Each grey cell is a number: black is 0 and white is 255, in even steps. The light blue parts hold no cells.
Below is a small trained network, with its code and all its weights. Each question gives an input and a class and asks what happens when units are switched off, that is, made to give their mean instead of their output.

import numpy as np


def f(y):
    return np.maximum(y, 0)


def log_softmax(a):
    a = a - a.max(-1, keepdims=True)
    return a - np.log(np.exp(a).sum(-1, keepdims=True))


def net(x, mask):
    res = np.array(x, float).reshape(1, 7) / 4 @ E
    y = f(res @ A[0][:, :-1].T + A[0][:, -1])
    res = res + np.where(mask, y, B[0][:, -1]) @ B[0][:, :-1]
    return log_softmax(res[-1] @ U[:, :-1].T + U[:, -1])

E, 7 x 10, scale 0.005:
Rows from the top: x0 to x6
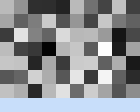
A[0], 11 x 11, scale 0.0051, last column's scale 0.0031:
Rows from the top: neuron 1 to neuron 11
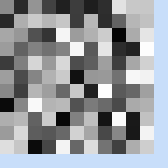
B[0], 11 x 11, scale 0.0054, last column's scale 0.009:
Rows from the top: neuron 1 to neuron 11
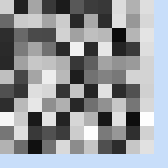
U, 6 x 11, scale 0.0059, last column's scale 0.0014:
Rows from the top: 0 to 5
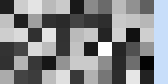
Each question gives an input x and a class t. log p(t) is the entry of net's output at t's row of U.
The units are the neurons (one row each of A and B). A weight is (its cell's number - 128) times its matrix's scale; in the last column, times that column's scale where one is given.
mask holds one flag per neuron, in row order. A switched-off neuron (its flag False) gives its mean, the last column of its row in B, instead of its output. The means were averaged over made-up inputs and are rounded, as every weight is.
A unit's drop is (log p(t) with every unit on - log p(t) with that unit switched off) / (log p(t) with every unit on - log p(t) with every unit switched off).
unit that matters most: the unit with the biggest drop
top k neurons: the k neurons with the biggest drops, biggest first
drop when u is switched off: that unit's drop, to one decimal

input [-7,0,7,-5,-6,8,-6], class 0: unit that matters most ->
neuron 8
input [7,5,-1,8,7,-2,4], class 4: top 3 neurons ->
(neuron 3; neuron 4; neuron 11)
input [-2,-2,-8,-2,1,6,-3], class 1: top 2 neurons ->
(neuron 1; neuron 4)
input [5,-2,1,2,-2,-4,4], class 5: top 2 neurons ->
(neuron 4; neuron 11)
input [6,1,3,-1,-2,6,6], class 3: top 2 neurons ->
(neuron 4; neuron 9)
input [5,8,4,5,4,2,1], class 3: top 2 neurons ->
(neuron 4; neuron 7)
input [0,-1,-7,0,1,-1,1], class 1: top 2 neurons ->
(neuron 1; neuron 10)
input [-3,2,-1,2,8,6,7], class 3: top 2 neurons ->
(neuron 4; neuron 7)
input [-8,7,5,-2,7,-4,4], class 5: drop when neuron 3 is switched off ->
0.1
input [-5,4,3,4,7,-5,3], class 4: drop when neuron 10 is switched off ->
0.2
